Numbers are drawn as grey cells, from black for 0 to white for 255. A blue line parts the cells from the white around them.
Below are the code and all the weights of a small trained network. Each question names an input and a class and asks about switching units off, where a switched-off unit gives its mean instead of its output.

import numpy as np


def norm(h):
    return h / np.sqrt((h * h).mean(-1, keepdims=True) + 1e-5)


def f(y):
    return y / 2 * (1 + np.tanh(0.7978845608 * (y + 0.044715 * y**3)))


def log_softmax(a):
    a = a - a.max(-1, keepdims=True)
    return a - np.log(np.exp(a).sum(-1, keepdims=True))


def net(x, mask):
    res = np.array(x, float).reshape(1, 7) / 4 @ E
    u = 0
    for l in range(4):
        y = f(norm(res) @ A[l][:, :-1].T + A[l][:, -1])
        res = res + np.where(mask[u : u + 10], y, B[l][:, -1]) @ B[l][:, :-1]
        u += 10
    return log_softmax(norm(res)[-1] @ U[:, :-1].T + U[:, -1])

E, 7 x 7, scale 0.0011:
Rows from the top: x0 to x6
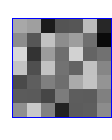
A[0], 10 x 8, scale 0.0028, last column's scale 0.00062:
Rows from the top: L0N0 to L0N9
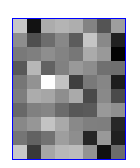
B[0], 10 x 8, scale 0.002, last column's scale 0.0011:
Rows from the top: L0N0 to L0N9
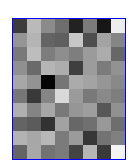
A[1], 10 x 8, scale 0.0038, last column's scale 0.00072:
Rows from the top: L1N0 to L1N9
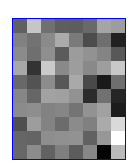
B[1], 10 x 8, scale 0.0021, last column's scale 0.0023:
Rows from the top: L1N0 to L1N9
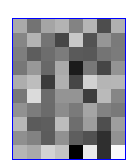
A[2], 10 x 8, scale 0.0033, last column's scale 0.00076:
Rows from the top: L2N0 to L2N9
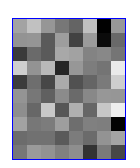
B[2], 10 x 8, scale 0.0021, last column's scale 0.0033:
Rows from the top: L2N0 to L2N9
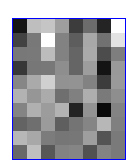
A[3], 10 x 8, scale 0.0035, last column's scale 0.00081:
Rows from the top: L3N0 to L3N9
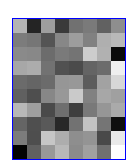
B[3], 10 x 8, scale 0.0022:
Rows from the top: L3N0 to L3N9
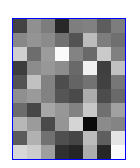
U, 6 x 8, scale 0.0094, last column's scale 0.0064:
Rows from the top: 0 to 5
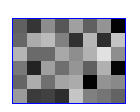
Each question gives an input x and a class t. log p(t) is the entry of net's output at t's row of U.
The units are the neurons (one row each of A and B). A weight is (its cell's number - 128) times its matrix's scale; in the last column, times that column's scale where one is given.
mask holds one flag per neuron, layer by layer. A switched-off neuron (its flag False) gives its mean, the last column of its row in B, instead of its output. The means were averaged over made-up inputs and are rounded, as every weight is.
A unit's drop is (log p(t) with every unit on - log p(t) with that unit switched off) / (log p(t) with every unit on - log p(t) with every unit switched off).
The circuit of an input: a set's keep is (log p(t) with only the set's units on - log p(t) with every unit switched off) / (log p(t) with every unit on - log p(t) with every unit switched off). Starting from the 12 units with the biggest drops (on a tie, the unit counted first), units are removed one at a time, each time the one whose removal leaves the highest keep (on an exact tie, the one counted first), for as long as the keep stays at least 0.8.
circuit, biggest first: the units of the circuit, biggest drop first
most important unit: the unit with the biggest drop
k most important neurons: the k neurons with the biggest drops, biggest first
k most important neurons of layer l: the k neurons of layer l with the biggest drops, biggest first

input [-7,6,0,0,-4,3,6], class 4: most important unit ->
L1N5
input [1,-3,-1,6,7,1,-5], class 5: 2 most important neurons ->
[L1N9 L2N0]
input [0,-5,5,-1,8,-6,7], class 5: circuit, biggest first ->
[L1N9 L2N0 L2N1]
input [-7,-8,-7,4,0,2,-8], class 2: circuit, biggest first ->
[L2N0 L2N1 L0N0]
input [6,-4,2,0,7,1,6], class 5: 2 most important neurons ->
[L0N0 L1N9]
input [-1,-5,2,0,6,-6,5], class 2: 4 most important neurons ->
[L2N0 L2N1 L1N9 L0N0]
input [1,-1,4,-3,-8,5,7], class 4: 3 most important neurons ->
[L0N9 L1N9 L0N0]
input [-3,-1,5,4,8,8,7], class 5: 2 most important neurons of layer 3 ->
[L3N7 L3N9]
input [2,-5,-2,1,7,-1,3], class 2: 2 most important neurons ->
[L1N9 L3N2]
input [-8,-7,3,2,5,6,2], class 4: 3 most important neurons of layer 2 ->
[L2N1 L2N0 L2N3]
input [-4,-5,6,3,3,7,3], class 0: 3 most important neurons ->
[L2N0 L3N9 L1N9]
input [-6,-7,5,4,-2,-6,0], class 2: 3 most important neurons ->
[L2N0 L2N1 L3N9]
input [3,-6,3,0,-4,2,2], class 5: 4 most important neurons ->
[L1N9 L2N0 L0N0 L1N4]
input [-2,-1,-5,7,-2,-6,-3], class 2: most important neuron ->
[L0N4]
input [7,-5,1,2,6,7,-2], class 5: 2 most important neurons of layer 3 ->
[L3N7 L3N0]
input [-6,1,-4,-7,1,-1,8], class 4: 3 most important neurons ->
[L1N9 L2N0 L2N1]
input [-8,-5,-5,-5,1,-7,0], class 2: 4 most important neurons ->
[L2N0 L2N1 L2N3 L0N0]
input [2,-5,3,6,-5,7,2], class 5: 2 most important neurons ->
[L1N9 L2N0]
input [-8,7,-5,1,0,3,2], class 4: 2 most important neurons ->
[L1N5 L1N9]
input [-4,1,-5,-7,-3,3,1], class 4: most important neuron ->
[L0N0]
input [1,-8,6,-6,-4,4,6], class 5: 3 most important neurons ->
[L2N0 L1N9 L3N6]
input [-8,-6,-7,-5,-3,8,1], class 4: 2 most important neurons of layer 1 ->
[L1N9 L1N4]
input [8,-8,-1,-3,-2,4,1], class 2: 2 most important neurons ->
[L0N0 L0N9]
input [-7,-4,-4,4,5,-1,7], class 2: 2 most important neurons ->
[L2N0 L2N1]
